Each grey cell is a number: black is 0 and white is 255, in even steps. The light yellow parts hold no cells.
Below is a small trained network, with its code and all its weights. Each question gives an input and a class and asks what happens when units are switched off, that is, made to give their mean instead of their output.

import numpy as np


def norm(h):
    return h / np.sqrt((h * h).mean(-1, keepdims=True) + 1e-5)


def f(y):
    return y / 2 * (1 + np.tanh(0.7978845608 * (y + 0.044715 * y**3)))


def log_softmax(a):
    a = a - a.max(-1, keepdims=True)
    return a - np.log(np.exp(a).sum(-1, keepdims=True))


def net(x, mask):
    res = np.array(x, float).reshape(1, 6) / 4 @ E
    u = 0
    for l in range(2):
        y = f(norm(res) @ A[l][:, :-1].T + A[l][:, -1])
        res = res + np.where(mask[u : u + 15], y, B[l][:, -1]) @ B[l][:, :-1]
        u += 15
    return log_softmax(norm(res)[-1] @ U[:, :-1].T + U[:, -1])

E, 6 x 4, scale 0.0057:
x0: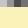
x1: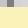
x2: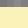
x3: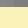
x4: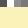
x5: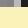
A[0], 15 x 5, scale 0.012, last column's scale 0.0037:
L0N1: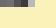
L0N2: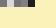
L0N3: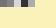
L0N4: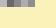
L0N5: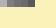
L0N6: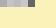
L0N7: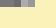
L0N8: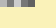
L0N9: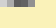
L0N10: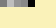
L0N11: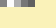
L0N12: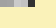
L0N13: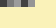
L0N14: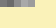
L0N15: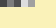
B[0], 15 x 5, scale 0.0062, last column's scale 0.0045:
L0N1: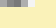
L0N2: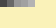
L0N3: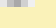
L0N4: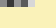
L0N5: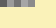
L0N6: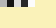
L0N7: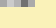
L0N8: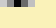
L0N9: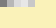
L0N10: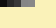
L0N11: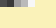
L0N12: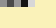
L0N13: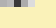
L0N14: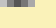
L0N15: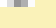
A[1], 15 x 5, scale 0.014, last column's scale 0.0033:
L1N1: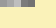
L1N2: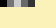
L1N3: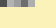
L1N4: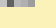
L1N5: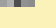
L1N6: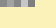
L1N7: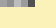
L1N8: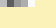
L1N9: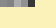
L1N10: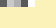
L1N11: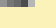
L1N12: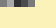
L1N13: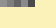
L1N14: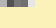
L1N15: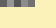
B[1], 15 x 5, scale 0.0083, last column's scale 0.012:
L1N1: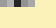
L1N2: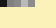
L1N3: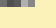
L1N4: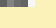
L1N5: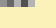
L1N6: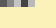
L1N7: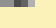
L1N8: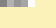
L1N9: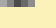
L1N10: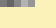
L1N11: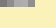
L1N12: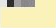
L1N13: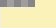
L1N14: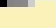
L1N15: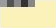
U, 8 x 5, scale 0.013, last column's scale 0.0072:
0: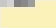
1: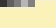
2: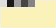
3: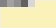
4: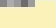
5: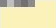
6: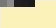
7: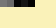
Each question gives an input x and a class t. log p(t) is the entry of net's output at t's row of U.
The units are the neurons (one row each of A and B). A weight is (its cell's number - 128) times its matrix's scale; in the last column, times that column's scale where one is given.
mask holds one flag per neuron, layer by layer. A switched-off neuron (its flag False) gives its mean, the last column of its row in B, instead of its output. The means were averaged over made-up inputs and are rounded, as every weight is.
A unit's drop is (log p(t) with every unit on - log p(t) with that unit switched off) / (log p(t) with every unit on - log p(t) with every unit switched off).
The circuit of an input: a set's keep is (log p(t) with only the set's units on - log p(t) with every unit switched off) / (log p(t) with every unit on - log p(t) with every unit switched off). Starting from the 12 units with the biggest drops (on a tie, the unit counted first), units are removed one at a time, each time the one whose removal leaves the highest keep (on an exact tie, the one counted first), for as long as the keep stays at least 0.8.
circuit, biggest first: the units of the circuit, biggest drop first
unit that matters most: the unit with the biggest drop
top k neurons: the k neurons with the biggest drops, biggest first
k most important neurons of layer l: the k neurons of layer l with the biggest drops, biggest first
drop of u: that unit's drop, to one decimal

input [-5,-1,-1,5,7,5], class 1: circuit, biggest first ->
L1N3; L1N10
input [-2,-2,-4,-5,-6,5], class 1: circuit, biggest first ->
L1N14
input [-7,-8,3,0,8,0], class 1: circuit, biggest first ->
L1N3; L1N10
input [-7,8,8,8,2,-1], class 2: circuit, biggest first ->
L0N6; L0N12
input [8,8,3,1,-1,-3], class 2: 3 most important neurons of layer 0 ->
L0N6; L0N4; L0N12
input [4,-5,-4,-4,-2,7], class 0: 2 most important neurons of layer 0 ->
L0N3; L0N11
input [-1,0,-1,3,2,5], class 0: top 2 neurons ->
L0N3; L1N14
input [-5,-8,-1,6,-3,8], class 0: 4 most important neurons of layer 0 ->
L0N3; L0N1; L0N10; L0N8
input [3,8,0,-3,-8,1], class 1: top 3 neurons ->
L1N14; L0N15; L1N5
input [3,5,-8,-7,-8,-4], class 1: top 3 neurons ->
L1N14; L0N3; L0N4
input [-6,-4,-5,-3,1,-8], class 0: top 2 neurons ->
L0N15; L1N14
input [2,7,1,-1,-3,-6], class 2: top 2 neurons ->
L0N6; L0N4
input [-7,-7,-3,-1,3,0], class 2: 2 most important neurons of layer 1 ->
L1N12; L1N8
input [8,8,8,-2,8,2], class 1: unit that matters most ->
L0N11
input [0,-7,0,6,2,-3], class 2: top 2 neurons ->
L1N12; L0N3
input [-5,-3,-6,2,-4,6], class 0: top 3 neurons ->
L0N3; L0N13; L0N11
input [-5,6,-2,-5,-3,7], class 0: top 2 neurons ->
L0N3; L1N6
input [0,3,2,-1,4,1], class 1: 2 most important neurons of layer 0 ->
L0N11; L0N10
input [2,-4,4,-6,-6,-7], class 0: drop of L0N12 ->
0.2
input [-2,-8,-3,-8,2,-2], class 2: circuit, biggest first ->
L1N12
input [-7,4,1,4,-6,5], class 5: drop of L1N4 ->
0.1
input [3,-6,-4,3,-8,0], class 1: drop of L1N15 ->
0.0
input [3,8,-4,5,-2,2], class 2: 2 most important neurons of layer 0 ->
L0N6; L0N4
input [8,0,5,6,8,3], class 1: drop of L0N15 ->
0.1
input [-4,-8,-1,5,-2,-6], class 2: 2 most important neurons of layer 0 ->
L0N3; L0N9
